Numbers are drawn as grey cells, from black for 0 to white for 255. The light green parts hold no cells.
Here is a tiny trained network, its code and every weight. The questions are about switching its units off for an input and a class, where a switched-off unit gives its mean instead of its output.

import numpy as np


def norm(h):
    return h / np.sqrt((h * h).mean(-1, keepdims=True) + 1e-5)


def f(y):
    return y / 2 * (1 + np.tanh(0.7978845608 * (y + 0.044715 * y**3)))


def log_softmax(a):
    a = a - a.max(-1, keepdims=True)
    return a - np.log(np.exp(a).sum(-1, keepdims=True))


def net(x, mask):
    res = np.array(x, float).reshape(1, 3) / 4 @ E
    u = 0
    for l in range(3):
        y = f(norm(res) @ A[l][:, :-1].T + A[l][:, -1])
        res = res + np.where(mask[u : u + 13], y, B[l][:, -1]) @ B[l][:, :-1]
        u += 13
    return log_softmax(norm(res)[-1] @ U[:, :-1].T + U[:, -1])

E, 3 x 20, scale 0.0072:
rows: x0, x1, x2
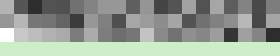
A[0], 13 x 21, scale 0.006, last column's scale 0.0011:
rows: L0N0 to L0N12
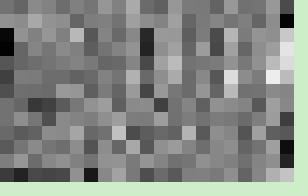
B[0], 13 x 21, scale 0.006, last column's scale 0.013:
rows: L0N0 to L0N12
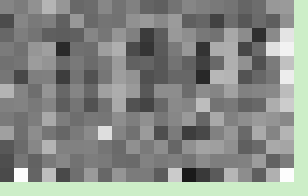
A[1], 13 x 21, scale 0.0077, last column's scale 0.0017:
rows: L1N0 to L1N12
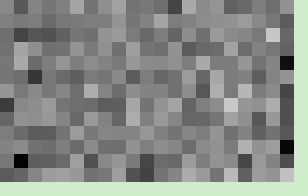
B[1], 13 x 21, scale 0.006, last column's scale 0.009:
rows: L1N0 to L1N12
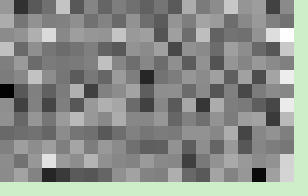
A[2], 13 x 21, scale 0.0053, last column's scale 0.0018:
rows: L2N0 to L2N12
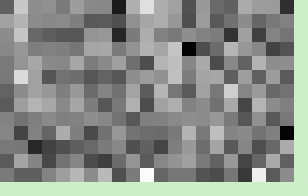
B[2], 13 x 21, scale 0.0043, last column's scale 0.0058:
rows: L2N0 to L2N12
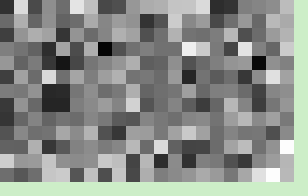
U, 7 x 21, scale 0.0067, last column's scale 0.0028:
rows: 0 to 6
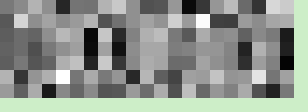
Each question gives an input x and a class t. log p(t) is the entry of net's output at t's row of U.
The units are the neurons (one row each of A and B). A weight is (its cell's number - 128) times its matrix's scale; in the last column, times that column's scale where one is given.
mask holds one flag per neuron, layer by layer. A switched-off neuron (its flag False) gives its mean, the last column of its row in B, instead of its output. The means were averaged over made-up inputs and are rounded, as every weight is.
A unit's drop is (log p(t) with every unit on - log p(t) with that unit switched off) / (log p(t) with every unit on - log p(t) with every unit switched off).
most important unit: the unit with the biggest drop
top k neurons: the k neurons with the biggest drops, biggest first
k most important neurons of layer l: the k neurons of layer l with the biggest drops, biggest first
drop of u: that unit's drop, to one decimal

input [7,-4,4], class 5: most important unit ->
L0N12
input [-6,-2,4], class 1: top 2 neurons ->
[L0N3 L0N5]
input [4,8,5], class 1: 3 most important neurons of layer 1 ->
[L1N7 L1N12 L1N5]
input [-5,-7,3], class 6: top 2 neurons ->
[L1N0 L1N2]
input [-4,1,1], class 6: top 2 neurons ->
[L0N7 L0N3]
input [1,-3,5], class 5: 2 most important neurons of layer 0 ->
[L0N12 L0N2]
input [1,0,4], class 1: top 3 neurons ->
[L0N5 L0N3 L0N2]
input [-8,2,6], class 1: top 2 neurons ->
[L0N5 L0N3]
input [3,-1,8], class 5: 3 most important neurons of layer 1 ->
[L1N12 L1N5 L1N0]
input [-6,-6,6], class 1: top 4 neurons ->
[L0N3 L0N5 L1N7 L0N2]
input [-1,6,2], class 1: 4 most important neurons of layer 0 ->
[L0N3 L0N5 L0N2 L0N4]
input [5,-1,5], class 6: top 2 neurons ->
[L0N12 L0N3]
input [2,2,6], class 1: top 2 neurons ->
[L0N3 L0N5]
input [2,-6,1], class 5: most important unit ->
L0N3
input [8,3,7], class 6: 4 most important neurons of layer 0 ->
[L0N12 L0N2 L0N3 L0N9]
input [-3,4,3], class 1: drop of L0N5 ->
0.8
